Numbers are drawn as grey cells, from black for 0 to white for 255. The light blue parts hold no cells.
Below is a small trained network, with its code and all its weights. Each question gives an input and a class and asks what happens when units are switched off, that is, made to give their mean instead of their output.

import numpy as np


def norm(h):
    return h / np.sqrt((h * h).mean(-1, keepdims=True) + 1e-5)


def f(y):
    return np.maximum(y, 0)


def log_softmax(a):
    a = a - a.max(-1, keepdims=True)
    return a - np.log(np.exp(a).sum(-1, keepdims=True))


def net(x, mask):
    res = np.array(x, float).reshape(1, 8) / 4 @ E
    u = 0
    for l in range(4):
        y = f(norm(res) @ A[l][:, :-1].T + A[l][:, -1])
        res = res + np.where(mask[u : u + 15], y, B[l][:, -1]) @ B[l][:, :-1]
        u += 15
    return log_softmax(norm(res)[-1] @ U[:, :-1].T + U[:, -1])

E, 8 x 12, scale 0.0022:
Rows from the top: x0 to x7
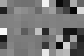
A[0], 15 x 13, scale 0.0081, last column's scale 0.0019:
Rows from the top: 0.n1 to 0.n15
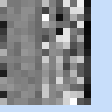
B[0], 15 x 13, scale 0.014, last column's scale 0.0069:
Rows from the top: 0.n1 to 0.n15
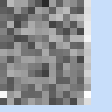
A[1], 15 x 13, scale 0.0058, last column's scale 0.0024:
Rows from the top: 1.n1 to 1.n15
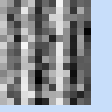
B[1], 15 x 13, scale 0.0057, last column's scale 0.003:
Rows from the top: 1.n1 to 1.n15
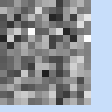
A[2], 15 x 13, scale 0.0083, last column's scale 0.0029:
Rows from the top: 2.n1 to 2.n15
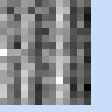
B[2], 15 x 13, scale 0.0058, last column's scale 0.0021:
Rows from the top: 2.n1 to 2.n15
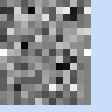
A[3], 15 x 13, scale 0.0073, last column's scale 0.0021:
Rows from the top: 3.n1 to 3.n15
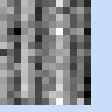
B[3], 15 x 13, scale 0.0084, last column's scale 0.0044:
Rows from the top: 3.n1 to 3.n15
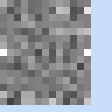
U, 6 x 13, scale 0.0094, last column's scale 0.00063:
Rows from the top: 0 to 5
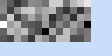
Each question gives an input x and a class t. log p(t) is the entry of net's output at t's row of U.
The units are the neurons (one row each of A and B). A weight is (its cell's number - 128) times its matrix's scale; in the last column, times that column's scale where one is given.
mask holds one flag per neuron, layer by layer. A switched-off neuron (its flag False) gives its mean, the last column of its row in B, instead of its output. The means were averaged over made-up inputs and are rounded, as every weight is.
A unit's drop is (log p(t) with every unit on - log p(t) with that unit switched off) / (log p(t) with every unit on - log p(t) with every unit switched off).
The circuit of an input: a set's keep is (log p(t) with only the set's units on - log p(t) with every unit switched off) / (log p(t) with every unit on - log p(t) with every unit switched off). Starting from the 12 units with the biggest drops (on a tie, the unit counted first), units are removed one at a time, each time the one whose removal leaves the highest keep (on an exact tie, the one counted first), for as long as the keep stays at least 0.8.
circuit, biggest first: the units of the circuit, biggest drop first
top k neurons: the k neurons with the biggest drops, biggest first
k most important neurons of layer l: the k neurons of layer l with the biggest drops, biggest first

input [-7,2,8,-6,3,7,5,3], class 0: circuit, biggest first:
(0.n6)
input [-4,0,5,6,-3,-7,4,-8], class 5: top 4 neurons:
(0.n2 0.n11 2.n2 0.n10)
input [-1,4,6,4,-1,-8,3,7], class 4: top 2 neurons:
(0.n1 0.n2)
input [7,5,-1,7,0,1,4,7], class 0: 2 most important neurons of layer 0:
(0.n3 0.n2)
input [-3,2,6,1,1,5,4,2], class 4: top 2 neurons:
(0.n11 0.n9)
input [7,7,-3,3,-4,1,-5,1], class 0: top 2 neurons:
(0.n3 0.n15)
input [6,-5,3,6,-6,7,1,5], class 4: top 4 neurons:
(0.n11 0.n10 0.n6 0.n4)
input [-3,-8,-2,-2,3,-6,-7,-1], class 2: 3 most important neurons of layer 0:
(0.n15 0.n5 0.n11)
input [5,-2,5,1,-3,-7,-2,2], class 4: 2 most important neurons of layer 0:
(0.n1 0.n6)
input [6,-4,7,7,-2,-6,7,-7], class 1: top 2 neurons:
(0.n5 0.n6)
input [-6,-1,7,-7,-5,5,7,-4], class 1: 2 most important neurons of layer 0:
(0.n5 0.n3)
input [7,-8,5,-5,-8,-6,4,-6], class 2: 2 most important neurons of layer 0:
(0.n15 0.n6)
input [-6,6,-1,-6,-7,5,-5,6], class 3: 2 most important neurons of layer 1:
(1.n6 1.n3)
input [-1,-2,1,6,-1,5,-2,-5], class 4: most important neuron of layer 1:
(1.n11)
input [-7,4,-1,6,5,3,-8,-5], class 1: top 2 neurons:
(0.n12 0.n3)
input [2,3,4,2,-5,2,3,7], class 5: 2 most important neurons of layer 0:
(0.n7 0.n13)
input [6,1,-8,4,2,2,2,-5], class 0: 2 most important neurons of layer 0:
(0.n3 0.n7)
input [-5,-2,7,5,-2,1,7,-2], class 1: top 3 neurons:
(0.n5 0.n3 1.n14)
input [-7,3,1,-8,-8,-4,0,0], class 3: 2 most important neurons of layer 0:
(0.n14 0.n3)
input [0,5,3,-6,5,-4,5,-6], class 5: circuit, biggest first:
(0.n2)
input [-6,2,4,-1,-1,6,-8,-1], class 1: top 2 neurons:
(0.n9 0.n12)
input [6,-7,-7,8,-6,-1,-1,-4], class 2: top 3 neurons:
(0.n15 0.n6 1.n6)
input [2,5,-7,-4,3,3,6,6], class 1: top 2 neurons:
(0.n5 0.n2)
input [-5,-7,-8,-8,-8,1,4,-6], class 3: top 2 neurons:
(0.n14 0.n4)
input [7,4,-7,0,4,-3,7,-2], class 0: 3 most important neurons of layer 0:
(0.n3 0.n9 0.n12)
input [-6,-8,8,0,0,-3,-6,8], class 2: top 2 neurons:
(0.n15 0.n2)
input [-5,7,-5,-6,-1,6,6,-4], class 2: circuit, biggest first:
(0.n4)
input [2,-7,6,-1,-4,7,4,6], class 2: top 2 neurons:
(0.n15 0.n1)
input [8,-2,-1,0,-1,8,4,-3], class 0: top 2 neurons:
(0.n3 0.n1)
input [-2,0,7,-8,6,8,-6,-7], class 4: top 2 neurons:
(0.n14 0.n5)
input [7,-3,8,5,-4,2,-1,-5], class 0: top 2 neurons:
(0.n3 0.n7)
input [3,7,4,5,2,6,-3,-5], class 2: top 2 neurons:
(0.n4 0.n1)
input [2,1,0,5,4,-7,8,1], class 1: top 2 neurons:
(0.n5 0.n11)
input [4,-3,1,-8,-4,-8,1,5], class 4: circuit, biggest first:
(0.n1)
